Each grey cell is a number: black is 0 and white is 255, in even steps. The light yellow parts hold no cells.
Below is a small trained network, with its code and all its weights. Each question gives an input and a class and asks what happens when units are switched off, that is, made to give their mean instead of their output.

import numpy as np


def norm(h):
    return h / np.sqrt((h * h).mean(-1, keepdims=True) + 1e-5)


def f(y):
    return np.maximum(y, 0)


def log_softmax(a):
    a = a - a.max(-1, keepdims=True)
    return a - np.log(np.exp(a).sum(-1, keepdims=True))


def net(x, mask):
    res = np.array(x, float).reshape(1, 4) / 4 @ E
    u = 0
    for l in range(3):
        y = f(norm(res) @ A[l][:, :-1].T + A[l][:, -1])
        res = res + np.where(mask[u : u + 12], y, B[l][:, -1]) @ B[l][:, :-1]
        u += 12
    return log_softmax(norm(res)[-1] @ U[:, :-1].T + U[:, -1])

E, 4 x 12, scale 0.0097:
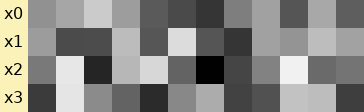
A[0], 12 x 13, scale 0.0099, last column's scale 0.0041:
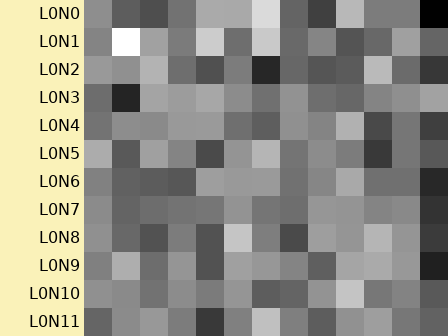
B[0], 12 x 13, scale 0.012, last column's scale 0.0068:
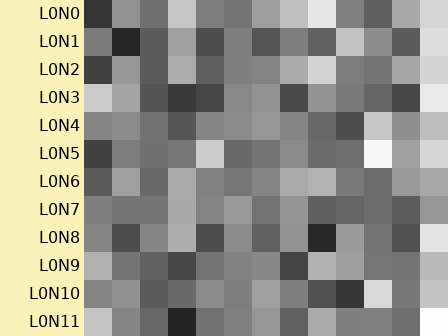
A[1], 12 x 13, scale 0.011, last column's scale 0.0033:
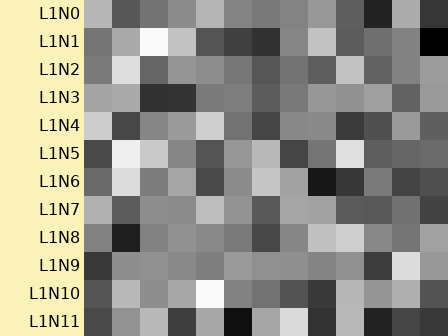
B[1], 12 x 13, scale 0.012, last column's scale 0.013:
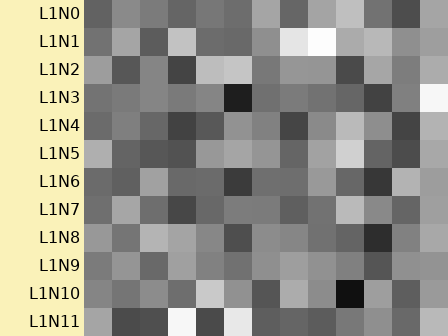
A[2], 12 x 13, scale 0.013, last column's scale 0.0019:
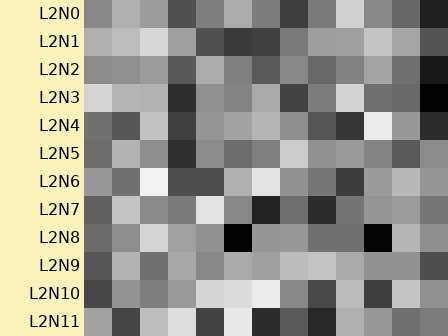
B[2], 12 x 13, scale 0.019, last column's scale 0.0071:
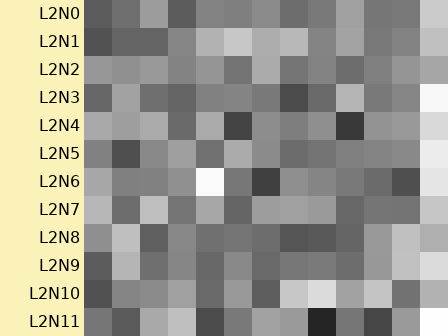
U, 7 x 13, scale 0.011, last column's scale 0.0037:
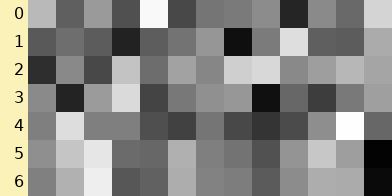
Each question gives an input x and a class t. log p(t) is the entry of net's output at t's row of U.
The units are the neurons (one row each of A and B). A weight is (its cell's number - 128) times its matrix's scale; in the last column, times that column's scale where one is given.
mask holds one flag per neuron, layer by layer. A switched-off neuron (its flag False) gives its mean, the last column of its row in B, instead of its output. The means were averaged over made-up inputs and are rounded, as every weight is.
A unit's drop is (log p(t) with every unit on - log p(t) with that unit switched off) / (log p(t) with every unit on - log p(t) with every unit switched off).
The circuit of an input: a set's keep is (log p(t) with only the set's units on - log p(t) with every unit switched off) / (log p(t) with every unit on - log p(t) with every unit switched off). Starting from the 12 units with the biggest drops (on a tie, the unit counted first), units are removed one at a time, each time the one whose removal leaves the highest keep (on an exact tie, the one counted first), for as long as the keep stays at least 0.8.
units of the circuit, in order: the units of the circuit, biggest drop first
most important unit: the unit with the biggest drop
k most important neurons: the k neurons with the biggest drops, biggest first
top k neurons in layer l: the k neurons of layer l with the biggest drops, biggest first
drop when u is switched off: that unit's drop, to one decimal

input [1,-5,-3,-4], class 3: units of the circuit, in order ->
L1N11
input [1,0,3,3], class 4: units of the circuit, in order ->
L1N3, L2N8
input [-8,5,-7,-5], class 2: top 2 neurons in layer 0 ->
L0N0, L0N11
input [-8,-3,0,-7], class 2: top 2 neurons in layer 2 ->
L2N10, L2N9
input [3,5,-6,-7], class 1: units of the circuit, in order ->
L1N4, L1N7
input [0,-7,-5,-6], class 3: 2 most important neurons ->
L1N11, L0N11
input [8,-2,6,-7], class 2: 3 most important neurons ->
L1N1, L0N11, L0N9
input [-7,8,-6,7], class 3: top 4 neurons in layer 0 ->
L0N8, L0N3, L0N2, L0N11
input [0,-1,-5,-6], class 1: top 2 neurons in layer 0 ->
L0N10, L0N4
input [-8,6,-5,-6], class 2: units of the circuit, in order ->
L0N0, L1N3
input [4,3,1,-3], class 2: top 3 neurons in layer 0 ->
L0N2, L0N11, L0N1
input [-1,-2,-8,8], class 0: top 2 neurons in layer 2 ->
L2N6, L2N4
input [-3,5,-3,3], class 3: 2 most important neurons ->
L0N8, L1N3
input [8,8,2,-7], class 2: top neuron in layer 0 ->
L0N2
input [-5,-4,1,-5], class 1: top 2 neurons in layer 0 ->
L0N3, L0N2
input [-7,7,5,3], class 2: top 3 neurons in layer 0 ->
L0N0, L0N6, L0N1
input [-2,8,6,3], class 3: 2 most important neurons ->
L0N8, L2N11
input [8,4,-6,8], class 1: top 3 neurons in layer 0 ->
L0N11, L0N0, L0N9
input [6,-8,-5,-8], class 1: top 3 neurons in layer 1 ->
L1N4, L1N7, L1N0
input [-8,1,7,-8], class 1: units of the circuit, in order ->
L1N4
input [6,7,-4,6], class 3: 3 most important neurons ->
L0N8, L0N3, L0N0
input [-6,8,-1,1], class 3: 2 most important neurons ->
L0N8, L2N11
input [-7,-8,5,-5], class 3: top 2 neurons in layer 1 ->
L1N11, L1N1
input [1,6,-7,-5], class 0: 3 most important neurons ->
L1N11, L0N5, L0N1
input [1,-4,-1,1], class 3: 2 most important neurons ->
L1N11, L0N3
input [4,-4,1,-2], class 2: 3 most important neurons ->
L0N11, L1N1, L0N8
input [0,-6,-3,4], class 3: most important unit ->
L1N11
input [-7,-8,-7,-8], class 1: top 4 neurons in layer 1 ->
L1N0, L1N4, L1N7, L1N2
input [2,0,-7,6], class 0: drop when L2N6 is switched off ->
0.1
